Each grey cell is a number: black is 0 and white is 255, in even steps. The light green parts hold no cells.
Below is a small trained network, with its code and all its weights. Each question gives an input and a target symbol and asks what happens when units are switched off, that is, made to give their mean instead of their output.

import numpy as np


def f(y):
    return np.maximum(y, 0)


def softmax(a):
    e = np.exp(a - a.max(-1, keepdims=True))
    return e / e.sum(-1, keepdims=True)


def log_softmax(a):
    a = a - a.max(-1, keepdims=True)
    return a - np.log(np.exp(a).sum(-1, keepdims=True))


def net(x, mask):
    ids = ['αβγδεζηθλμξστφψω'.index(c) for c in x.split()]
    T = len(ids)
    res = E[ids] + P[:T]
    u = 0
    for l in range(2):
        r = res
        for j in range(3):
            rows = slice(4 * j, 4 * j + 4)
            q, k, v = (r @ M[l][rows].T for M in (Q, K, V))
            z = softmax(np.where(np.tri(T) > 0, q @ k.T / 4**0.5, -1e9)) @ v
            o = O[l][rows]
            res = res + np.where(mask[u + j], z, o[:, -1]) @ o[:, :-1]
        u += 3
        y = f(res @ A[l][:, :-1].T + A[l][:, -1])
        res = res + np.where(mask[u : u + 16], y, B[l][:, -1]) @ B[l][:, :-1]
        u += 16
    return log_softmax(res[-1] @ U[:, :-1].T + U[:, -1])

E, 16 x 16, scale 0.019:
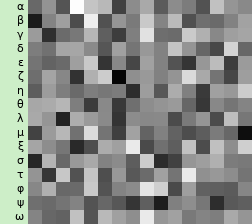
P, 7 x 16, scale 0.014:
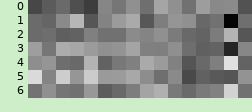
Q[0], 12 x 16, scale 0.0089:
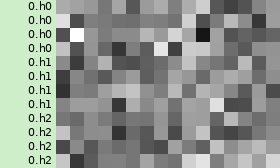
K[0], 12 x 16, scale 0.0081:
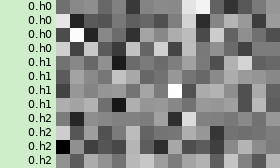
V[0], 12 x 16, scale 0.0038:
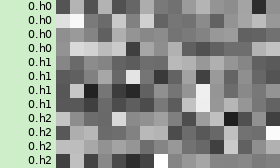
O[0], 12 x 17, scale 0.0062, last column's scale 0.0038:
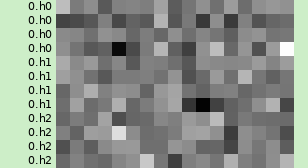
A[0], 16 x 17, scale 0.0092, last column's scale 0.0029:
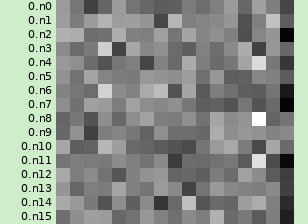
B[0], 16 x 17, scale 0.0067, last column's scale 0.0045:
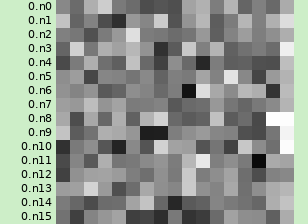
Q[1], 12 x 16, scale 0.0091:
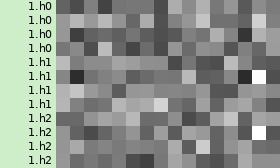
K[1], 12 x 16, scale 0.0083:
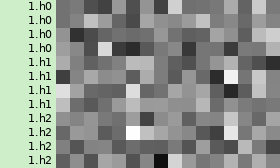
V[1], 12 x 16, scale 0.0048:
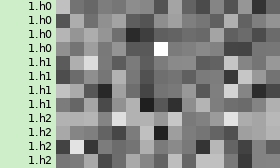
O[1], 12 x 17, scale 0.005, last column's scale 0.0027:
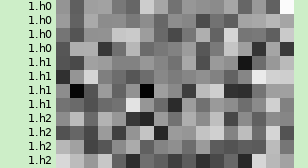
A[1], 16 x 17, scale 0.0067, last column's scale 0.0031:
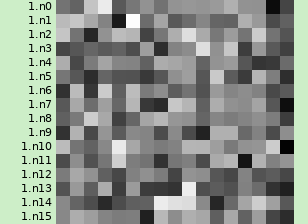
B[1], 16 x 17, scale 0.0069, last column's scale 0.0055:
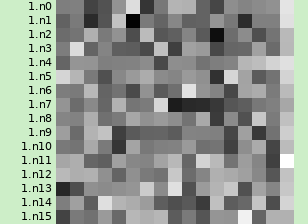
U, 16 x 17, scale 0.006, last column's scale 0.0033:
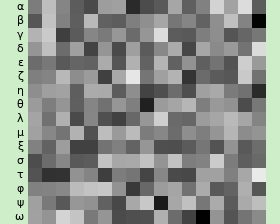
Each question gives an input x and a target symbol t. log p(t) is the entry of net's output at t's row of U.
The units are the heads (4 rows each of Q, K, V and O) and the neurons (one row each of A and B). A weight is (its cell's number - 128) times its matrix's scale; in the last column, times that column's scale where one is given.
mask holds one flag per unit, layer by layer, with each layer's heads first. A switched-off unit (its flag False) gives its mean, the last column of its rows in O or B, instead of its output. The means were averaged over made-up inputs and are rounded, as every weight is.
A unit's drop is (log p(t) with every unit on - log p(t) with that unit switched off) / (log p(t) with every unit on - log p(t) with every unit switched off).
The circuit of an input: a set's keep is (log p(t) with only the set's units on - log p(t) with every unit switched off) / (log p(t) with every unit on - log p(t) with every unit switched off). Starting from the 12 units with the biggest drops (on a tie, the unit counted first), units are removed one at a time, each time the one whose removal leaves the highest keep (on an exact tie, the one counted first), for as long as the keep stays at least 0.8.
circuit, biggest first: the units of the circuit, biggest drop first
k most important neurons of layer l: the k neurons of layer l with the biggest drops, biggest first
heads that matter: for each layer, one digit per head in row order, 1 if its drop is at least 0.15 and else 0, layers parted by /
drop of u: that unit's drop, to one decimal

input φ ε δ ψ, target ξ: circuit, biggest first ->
[0.n10 1.n1 1.h2]
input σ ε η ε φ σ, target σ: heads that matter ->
010 / 001
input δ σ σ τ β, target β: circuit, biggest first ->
[1.n14 1.h0 0.n9]
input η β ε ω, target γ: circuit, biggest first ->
[1.h1 1.n1 0.n3 0.n1]
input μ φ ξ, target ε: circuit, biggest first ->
[0.n8 0.n12 1.h0]
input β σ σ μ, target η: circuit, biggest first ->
[1.h2 1.h0 1.n15]
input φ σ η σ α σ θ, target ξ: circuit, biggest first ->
[0.n4 1.n13 1.n1]
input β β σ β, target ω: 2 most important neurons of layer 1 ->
[1.n14 1.n10]
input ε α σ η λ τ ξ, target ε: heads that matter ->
100 / 000
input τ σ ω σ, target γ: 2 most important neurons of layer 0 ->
[0.n8 0.n1]
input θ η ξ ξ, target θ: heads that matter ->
001 / 000
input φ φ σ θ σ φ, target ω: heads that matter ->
101 / 010
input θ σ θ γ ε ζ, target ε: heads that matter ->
000 / 110
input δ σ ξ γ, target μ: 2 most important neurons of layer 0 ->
[0.n10 0.n1]
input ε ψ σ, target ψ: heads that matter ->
100 / 000
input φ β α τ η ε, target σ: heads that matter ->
110 / 000
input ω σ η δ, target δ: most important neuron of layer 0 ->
[0.n8]
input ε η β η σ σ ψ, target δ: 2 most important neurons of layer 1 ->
[1.n3 1.n5]
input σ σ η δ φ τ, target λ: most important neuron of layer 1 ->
[1.n0]
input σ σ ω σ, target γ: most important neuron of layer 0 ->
[0.n8]
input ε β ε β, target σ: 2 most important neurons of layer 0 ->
[0.n1 0.n14]
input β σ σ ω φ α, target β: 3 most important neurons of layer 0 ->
[0.n3 0.n6 0.n10]
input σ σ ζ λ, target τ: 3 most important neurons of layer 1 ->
[1.n1 1.n2 1.n15]
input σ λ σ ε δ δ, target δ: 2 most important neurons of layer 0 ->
[0.n5 0.n6]
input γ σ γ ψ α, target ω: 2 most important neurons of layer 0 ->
[0.n9 0.n8]
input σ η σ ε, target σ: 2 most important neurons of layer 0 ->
[0.n3 0.n10]
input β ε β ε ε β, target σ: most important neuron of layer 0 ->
[0.n5]
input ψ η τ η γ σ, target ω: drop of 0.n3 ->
0.2
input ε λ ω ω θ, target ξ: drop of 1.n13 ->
0.2
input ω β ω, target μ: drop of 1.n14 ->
0.9
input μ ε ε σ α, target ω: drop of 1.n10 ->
0.1
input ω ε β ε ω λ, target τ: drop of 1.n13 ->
0.1
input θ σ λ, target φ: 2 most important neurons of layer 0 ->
[0.n4 0.n0]
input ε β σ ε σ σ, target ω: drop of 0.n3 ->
0.3
